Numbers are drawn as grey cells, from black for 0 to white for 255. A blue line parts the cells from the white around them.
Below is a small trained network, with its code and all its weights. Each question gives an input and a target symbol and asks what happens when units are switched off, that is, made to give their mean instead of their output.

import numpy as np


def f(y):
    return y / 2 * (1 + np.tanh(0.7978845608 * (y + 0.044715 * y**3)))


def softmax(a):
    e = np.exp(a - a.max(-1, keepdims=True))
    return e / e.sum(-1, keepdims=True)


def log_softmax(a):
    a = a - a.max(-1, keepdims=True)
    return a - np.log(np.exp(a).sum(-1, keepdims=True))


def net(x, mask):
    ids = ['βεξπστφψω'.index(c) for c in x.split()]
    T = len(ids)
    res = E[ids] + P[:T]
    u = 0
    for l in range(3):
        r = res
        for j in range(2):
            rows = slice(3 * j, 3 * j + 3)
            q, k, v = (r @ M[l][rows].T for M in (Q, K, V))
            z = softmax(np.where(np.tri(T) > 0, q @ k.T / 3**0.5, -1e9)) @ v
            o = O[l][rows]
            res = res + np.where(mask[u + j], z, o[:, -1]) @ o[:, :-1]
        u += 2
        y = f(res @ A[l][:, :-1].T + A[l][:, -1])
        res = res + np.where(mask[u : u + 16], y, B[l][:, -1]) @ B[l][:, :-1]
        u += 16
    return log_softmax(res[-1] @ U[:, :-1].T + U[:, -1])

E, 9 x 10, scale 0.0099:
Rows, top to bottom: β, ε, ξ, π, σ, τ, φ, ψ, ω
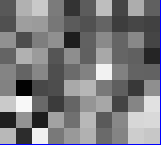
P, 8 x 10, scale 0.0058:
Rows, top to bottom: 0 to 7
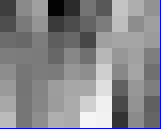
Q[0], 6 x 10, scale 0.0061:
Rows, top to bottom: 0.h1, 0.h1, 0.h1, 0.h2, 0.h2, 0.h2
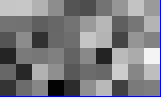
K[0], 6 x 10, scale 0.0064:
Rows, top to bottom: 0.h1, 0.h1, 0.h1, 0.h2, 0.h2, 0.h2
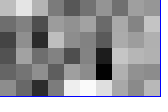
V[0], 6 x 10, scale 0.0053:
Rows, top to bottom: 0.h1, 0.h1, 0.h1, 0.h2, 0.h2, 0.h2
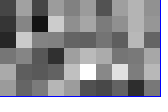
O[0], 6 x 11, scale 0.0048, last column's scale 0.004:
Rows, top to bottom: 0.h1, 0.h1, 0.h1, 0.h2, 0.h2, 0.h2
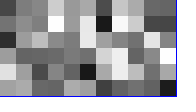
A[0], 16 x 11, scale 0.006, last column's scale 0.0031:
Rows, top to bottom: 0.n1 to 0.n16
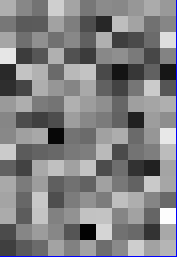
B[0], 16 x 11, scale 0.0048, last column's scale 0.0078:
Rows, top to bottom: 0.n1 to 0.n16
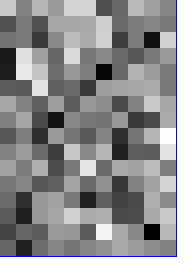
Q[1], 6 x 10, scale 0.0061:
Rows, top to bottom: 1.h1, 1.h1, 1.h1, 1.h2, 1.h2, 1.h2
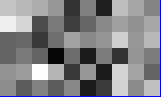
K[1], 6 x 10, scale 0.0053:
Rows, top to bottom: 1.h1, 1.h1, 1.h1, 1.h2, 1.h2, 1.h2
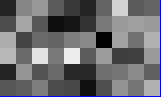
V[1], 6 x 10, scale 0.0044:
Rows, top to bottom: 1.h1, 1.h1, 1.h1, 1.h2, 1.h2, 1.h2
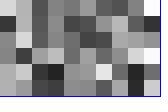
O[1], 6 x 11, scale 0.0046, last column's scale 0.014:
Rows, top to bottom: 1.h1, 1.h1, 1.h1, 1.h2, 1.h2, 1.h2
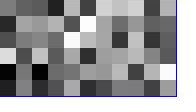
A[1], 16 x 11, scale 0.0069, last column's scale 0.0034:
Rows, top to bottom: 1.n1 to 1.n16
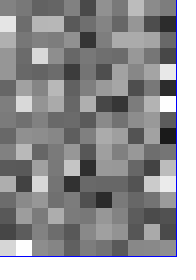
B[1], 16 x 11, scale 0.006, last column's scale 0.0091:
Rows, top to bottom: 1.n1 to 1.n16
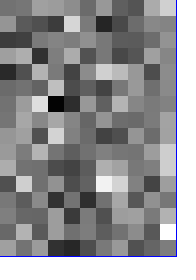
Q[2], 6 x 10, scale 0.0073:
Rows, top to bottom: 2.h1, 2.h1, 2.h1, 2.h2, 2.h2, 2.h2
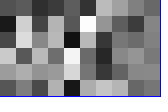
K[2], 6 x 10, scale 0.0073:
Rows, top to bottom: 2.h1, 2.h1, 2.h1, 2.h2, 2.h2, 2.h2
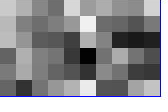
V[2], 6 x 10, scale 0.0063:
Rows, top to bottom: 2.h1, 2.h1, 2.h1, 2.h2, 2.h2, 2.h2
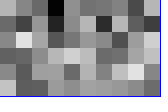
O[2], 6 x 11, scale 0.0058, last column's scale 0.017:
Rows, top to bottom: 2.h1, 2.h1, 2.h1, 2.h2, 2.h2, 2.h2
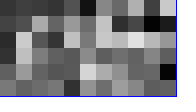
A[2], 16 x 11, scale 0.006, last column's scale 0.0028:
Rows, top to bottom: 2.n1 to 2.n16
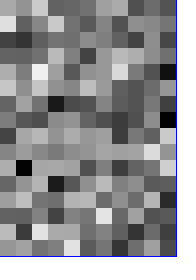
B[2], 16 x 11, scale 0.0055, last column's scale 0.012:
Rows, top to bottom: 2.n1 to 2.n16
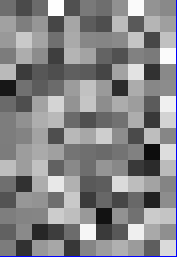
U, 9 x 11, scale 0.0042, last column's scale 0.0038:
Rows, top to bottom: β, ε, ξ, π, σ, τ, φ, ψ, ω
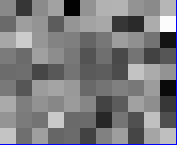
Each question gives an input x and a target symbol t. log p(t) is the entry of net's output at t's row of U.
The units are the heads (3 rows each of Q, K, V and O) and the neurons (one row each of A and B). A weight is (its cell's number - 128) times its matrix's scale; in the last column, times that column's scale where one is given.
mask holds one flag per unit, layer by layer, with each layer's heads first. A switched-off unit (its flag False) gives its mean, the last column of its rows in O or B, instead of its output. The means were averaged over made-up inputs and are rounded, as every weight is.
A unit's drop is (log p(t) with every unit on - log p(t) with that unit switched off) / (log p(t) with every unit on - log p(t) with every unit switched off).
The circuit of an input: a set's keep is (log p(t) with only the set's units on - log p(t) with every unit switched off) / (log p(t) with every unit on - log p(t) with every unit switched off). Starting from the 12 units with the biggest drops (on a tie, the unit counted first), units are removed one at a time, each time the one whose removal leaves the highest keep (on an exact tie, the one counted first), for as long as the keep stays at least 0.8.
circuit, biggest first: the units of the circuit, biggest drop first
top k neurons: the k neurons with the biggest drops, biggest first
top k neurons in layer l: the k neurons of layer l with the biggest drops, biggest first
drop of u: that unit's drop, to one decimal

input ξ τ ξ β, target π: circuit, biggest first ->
2.h1; 0.n15
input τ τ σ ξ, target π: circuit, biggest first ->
2.h1; 0.n15; 2.n11
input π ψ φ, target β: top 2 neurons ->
0.n10; 0.n3
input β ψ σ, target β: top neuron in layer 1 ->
1.n12
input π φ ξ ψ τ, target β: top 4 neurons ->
0.n9; 0.n16; 0.n12; 0.n10
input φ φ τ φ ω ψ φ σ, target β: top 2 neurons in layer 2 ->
2.n4; 2.n1
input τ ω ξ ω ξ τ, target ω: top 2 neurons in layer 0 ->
0.n14; 0.n8
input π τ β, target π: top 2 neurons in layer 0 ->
0.n15; 0.n8
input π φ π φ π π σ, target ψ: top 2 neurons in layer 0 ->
0.n14; 0.n3
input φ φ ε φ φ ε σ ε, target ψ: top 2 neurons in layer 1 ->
1.n6; 1.n9
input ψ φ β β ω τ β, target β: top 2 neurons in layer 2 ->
2.n4; 2.n1
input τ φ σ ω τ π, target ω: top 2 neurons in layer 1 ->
1.n12; 1.n11
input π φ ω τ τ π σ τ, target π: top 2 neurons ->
2.n8; 0.n8
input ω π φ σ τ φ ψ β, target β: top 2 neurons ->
2.n4; 0.n15
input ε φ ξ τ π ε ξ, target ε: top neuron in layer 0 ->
0.n9
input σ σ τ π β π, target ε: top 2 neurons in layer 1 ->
1.n7; 1.n11
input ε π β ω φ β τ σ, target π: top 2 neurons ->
0.n14; 0.n3
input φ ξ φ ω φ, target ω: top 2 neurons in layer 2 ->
2.n2; 2.n11
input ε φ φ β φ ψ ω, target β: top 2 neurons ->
1.n12; 2.n1
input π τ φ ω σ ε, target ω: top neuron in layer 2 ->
2.n2
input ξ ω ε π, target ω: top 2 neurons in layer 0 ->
0.n14; 0.n15
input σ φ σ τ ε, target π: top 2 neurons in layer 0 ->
0.n8; 0.n15
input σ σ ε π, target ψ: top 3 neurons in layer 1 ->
1.n6; 1.n9; 1.n14
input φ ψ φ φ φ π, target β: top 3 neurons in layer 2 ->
2.n4; 2.n12; 2.n1
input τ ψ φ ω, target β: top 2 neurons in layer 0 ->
0.n16; 0.n13
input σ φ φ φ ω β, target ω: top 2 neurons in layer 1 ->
1.n12; 1.n11
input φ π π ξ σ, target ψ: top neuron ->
1.n9
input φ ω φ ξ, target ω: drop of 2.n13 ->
0.0
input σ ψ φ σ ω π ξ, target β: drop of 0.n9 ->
0.4
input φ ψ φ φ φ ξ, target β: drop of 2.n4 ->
0.2
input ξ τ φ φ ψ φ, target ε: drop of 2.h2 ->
0.5
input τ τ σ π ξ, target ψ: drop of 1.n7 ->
-0.2
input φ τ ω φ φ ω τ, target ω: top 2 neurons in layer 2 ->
2.n11; 2.n2
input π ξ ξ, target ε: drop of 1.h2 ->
0.2
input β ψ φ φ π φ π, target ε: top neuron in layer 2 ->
2.n16
